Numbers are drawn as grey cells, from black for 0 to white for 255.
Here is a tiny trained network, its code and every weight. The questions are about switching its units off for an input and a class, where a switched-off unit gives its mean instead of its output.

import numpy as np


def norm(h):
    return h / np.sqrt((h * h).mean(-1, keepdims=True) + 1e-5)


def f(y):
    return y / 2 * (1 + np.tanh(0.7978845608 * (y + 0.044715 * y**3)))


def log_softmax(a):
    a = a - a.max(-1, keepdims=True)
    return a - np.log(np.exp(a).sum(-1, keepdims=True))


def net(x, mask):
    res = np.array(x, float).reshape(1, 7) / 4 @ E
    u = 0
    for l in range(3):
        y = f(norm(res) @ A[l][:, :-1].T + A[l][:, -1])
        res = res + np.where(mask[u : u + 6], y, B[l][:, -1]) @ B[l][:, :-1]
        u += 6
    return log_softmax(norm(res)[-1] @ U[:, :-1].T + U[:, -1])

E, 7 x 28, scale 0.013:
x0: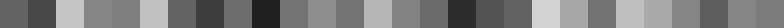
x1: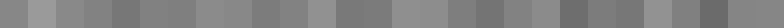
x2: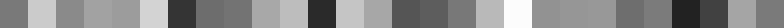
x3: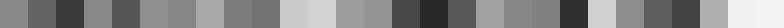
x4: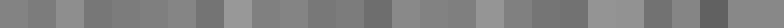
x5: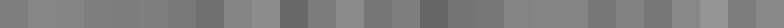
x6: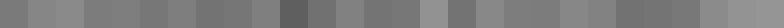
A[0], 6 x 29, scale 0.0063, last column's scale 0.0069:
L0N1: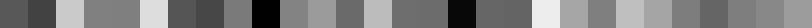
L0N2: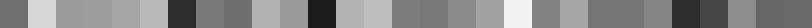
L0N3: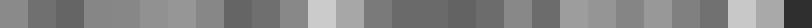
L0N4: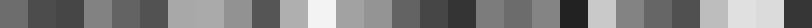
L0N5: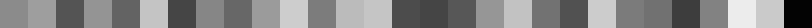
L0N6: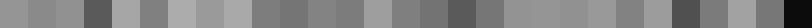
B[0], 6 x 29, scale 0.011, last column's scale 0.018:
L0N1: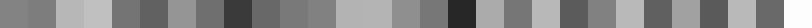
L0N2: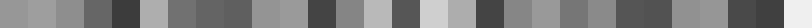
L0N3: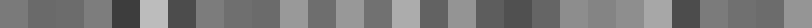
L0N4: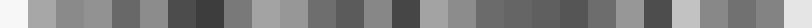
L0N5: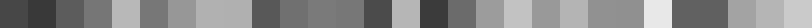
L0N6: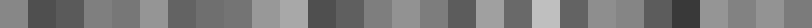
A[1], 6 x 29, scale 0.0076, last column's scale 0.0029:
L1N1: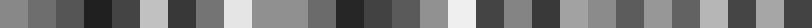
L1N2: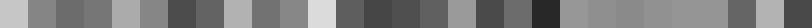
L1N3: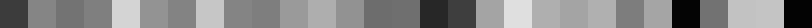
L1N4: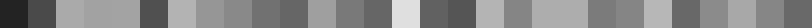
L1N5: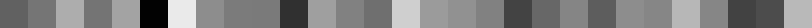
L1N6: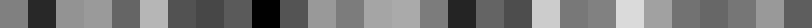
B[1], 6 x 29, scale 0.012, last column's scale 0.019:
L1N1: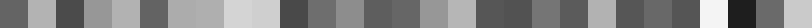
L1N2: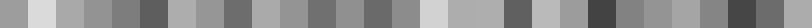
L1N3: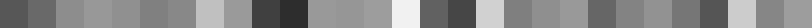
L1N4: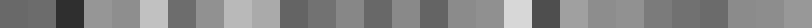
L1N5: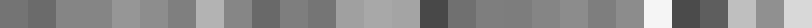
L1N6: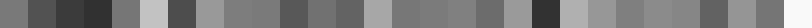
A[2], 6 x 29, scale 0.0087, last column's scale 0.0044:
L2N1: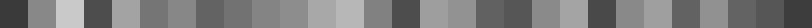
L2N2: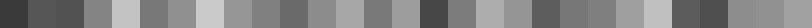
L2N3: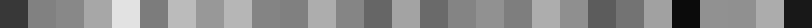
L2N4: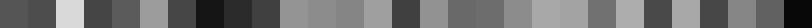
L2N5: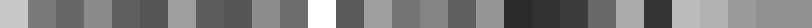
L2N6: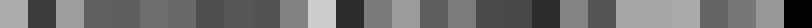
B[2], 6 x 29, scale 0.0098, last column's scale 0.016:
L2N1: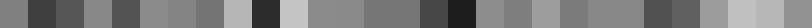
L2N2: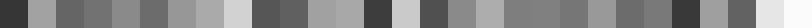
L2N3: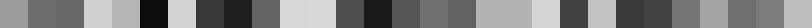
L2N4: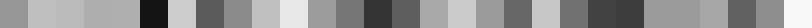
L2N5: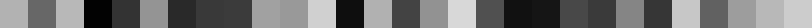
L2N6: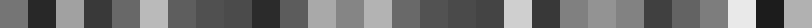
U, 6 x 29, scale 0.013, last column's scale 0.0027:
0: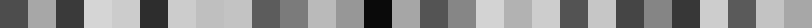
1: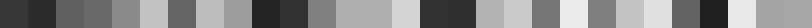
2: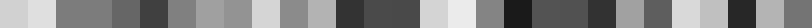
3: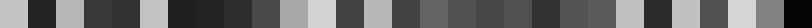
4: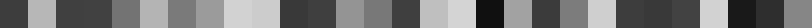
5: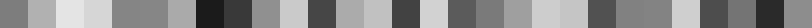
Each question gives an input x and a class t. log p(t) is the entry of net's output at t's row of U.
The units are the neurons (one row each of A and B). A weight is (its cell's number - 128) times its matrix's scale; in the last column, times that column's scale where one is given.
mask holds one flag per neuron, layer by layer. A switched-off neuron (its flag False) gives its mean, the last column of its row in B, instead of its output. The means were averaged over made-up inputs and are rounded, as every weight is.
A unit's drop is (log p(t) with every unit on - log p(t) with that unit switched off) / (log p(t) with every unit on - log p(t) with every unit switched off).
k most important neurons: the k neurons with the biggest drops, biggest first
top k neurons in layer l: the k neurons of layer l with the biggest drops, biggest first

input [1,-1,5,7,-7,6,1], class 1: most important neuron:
(L0N5)
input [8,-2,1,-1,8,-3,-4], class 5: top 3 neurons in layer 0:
(L0N5; L0N1; L0N4)
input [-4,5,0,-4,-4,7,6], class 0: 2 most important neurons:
(L0N4; L0N2)
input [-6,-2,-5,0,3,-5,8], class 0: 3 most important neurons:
(L1N5; L0N4; L0N2)
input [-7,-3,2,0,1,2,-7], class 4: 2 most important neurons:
(L0N1; L1N5)
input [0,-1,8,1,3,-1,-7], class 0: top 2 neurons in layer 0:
(L0N5; L0N4)
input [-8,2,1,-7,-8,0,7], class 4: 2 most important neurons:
(L0N1; L0N5)
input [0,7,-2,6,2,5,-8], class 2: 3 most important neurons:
(L0N4; L0N1; L1N2)
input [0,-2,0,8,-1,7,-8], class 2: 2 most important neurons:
(L0N4; L0N1)
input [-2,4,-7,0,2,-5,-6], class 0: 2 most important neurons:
(L1N5; L0N1)
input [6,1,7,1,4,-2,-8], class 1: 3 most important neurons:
(L0N5; L0N4; L1N3)
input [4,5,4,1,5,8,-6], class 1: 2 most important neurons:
(L0N5; L0N4)
